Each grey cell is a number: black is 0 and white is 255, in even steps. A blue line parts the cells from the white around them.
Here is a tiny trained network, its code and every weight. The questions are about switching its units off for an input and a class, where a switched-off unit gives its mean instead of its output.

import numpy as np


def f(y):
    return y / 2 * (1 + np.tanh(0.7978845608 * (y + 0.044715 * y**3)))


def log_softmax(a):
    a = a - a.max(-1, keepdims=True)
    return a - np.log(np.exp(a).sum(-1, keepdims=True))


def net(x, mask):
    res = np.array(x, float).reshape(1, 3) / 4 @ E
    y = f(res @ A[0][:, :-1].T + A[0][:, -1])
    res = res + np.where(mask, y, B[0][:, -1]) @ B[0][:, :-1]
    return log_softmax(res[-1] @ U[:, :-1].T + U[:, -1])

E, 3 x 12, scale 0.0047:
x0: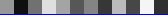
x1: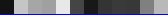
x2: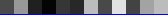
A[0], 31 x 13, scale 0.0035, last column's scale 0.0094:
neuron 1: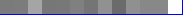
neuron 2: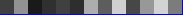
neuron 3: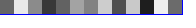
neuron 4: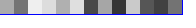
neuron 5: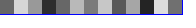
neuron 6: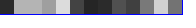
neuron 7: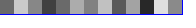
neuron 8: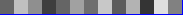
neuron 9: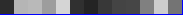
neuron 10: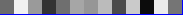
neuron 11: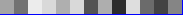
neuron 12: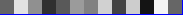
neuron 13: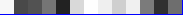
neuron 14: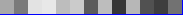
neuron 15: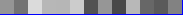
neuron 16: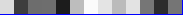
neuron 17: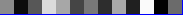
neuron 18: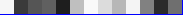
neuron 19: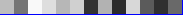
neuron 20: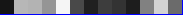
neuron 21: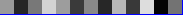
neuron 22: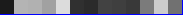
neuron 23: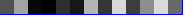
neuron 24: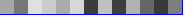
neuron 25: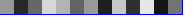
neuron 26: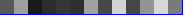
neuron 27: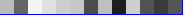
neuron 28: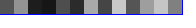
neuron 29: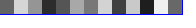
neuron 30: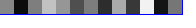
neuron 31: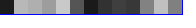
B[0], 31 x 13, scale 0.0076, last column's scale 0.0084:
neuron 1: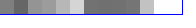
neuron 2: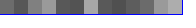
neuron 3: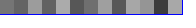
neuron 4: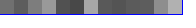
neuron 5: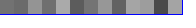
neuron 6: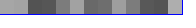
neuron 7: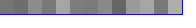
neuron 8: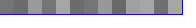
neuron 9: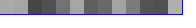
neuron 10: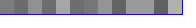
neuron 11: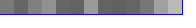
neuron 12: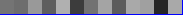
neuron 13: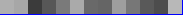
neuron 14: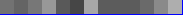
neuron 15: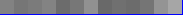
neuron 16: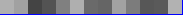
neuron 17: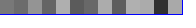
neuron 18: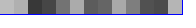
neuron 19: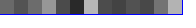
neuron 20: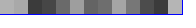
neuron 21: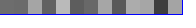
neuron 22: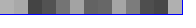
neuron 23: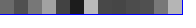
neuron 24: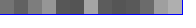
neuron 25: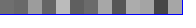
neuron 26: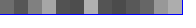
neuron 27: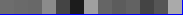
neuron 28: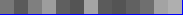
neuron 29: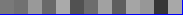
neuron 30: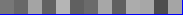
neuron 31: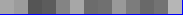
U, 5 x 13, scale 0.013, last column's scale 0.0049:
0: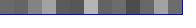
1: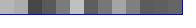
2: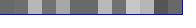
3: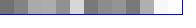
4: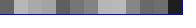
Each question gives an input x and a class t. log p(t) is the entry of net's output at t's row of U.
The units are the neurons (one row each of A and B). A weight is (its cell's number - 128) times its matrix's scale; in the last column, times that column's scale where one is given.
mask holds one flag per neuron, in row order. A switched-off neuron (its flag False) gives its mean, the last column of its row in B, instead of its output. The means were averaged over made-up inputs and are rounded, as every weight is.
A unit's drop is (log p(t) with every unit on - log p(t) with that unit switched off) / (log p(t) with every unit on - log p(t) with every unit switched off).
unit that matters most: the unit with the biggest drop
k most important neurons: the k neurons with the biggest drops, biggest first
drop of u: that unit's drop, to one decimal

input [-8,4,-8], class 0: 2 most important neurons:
(neuron 19; neuron 4)
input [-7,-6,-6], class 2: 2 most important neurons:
(neuron 12; neuron 29)
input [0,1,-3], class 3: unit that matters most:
neuron 23
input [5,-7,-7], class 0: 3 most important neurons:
(neuron 19; neuron 4; neuron 24)
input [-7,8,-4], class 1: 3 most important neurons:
(neuron 20; neuron 22; neuron 9)
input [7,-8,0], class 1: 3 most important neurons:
(neuron 18; neuron 13; neuron 16)
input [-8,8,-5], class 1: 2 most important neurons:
(neuron 20; neuron 22)
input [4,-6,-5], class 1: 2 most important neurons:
(neuron 18; neuron 13)
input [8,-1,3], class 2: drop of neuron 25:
0.0
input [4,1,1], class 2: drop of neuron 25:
0.1
